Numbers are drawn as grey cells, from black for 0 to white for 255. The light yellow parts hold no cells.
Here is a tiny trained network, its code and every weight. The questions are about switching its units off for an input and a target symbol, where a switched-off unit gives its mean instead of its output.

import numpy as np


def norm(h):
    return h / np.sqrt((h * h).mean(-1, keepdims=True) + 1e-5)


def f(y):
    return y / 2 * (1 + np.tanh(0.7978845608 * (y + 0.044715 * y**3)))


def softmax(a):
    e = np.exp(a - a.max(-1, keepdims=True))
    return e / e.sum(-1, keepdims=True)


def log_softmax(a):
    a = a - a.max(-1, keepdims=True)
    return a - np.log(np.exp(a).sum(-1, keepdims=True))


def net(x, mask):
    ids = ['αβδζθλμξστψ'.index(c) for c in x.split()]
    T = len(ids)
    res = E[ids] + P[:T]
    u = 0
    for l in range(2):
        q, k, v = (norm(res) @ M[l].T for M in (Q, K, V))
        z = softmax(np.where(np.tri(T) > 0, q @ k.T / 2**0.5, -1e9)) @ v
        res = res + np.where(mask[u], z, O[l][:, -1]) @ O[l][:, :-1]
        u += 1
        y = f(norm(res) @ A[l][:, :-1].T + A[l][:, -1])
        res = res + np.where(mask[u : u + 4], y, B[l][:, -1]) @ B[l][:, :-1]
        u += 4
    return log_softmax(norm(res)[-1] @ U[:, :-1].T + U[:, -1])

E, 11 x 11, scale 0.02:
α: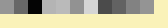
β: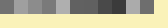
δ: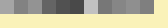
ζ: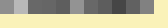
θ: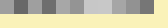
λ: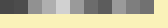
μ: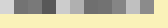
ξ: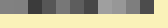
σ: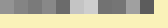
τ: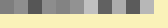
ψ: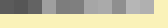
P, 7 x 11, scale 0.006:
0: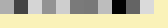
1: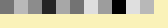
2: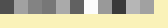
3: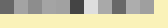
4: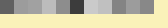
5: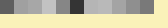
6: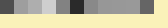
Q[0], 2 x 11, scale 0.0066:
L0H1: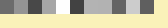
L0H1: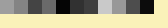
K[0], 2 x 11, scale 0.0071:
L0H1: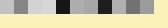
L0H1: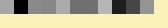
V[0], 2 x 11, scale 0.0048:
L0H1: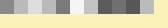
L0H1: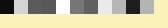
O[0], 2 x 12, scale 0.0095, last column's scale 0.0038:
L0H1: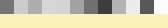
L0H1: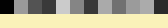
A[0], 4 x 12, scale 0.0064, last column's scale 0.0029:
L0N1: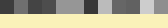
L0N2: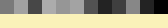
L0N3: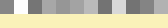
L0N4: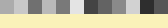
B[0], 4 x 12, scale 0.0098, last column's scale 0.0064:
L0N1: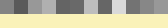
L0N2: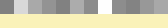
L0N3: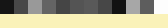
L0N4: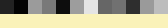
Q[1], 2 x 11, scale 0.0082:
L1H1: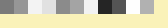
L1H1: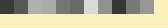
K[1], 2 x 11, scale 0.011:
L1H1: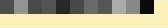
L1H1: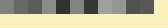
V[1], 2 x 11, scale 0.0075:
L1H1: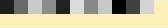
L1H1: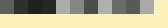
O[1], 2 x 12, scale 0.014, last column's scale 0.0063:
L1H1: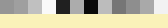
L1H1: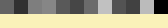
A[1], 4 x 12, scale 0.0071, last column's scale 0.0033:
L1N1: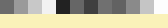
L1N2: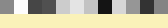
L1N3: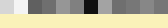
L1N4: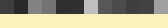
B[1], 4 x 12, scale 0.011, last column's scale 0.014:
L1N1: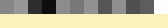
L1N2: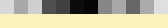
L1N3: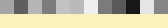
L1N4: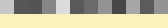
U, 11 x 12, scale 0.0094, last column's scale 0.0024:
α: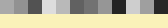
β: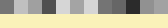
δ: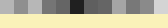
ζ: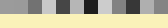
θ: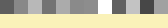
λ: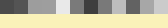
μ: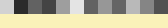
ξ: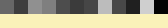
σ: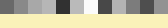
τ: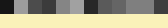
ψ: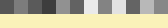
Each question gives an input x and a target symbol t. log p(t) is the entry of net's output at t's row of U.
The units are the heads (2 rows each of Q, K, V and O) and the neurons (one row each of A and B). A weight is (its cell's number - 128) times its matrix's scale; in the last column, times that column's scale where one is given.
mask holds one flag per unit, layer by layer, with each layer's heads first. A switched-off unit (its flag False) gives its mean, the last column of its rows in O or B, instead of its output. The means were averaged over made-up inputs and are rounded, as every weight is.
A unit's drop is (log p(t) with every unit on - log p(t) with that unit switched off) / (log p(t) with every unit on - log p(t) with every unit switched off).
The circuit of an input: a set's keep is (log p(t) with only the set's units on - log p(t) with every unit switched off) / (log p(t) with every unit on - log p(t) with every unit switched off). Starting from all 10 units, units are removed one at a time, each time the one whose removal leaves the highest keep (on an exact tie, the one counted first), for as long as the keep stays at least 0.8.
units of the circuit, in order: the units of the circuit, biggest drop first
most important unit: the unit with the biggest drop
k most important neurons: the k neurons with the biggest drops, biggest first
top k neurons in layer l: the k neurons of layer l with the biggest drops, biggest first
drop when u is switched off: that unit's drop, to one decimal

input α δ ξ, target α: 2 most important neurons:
[L0N4 L1N4]
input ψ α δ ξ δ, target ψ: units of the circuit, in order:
[L1H1]
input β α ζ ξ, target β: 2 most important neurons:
[L1N3 L0N4]
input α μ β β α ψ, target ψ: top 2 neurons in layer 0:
[L0N3 L0N4]
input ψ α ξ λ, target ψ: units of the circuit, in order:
[L1H1 L0N3]
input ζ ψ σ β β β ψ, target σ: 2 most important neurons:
[L0N4 L1N2]
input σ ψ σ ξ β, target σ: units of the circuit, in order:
[L0H1 L0N4]
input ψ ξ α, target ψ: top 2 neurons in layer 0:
[L0N3 L0N1]
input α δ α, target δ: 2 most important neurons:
[L1N2 L1N1]
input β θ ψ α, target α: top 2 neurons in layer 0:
[L0N3 L0N4]
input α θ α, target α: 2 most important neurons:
[L0N4 L1N1]
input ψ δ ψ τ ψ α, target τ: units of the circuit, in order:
[L0N3 L0H1]
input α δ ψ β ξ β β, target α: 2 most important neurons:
[L1N4 L0N3]
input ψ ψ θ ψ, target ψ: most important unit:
L0H1
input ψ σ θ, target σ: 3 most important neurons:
[L0N4 L1N2 L0N3]
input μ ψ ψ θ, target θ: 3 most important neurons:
[L0N4 L0N3 L1N2]
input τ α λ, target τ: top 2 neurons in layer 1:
[L1N1 L1N2]
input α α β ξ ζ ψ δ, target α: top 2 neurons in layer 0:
[L0N3 L0N4]
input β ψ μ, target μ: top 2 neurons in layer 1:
[L1N2 L1N1]
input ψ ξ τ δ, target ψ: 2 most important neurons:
[L0N3 L0N1]
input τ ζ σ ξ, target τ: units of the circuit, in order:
[L0H1 L0N4]
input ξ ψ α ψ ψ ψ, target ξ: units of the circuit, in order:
[L1H1]
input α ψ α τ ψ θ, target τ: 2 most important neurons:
[L0N3 L1N1]
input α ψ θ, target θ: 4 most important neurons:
[L0N4 L0N3 L1N2 L1N1]
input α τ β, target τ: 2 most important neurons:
[L1N1 L0N4]
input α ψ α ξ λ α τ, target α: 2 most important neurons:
[L0N3 L1N4]
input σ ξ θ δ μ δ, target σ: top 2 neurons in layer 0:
[L0N4 L0N3]
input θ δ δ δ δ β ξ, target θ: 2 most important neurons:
[L0N4 L0N3]
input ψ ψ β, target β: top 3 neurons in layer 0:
[L0N2 L0N3 L0N4]
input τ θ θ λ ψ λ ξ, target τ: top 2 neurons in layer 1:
[L1N2 L1N1]
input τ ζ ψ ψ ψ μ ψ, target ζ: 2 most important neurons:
[L0N4 L0N3]
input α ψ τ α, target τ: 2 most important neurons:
[L1N1 L0N3]
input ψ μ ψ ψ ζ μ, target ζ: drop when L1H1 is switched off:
1.9
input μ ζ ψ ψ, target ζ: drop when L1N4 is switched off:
0.0
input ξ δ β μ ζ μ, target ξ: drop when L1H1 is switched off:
1.2
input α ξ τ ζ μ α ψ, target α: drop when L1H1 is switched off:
1.1
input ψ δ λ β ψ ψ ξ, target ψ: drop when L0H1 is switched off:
0.5
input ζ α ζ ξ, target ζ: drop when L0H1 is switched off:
-0.1
